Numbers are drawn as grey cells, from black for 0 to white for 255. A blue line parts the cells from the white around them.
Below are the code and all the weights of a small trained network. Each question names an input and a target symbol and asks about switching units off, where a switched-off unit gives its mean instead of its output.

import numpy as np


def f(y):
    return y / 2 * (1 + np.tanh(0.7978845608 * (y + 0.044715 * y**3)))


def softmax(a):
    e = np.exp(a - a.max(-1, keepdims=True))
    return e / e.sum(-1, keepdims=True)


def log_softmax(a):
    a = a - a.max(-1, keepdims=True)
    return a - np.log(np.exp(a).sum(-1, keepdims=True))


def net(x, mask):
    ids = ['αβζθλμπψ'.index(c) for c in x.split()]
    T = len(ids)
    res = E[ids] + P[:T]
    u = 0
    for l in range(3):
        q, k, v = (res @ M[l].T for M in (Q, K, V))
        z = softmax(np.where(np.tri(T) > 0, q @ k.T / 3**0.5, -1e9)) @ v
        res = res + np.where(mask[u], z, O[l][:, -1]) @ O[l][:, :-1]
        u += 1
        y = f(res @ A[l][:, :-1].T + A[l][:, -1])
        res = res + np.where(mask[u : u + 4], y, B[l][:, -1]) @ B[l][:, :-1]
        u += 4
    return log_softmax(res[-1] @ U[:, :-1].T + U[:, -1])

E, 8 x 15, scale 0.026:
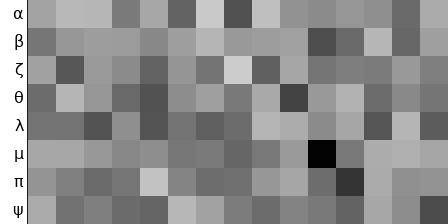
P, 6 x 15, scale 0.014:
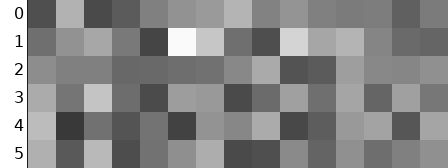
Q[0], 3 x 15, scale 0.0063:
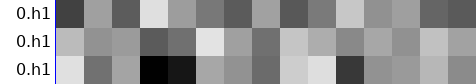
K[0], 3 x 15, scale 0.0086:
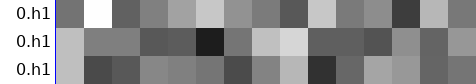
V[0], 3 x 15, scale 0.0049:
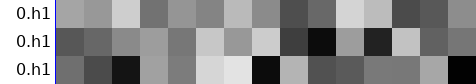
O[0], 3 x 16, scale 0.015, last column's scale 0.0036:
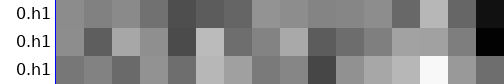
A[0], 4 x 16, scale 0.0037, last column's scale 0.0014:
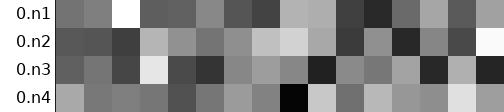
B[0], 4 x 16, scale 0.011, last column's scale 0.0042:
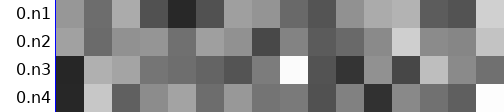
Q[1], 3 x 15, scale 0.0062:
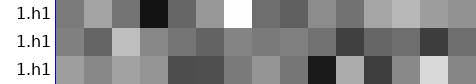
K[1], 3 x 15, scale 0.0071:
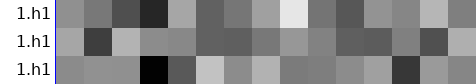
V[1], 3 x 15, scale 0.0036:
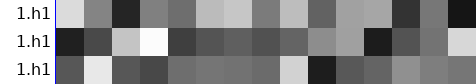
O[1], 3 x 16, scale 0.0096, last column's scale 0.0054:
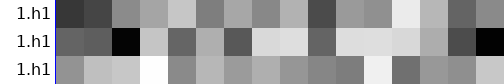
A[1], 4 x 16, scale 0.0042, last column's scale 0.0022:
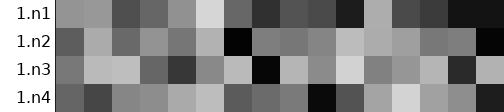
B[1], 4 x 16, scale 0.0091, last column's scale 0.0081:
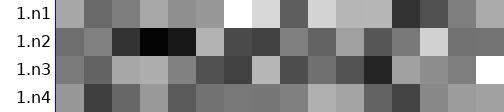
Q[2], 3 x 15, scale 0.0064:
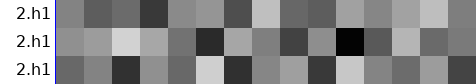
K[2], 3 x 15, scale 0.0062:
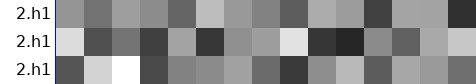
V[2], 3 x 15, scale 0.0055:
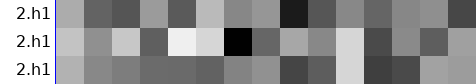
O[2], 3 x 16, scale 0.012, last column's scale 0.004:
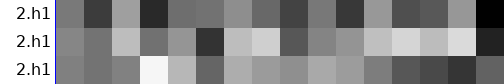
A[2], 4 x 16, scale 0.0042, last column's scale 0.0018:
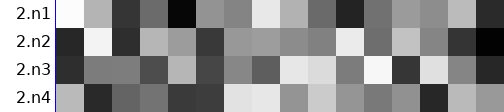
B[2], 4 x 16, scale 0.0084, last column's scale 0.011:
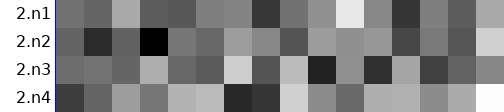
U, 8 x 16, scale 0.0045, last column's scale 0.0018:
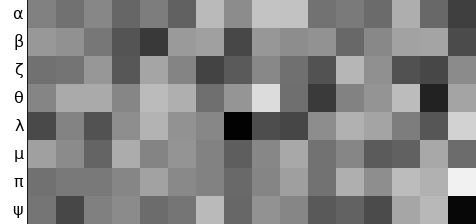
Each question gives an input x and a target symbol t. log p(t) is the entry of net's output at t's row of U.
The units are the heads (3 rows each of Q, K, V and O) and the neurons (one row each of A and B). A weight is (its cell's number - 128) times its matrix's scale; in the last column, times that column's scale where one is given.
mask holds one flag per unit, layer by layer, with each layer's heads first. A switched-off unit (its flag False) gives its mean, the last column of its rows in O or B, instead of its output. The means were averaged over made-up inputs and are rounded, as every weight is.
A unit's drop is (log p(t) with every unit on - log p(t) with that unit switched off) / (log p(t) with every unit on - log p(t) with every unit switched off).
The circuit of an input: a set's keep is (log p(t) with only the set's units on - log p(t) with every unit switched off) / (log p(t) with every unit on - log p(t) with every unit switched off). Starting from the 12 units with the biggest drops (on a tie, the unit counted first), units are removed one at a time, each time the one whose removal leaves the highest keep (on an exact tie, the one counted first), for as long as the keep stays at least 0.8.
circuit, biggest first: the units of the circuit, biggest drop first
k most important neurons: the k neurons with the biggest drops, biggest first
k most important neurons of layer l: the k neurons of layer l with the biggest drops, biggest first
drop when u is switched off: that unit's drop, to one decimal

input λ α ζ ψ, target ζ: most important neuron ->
(2.n4)
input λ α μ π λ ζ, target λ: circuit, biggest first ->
(0.h1; 0.n4)
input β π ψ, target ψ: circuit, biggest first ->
(0.h1; 2.h1; 1.n4; 1.n3)
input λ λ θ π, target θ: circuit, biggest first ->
(0.h1; 1.h1; 2.h1)
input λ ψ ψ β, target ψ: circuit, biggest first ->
(0.h1; 2.h1; 1.n4)
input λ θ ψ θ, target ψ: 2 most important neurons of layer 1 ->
(1.n3; 1.n4)
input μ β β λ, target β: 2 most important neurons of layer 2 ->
(2.n1; 2.n4)
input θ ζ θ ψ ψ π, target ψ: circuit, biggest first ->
(0.h1; 1.n4; 2.h1)
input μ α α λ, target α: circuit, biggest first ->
(2.h1; 0.h1; 2.n2)
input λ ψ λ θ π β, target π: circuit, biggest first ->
(2.h1; 0.h1; 2.n4)
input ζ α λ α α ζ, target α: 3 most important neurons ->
(2.n2; 0.n4; 2.n4)
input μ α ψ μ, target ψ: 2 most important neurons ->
(1.n4; 0.n4)
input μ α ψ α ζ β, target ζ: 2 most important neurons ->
(2.n4; 0.n1)
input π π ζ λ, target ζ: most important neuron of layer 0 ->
(0.n1)
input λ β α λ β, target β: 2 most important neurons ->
(2.n1; 0.n3)
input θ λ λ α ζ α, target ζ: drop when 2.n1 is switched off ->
0.0
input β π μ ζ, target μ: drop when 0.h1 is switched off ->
0.5
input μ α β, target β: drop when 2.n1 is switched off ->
0.3
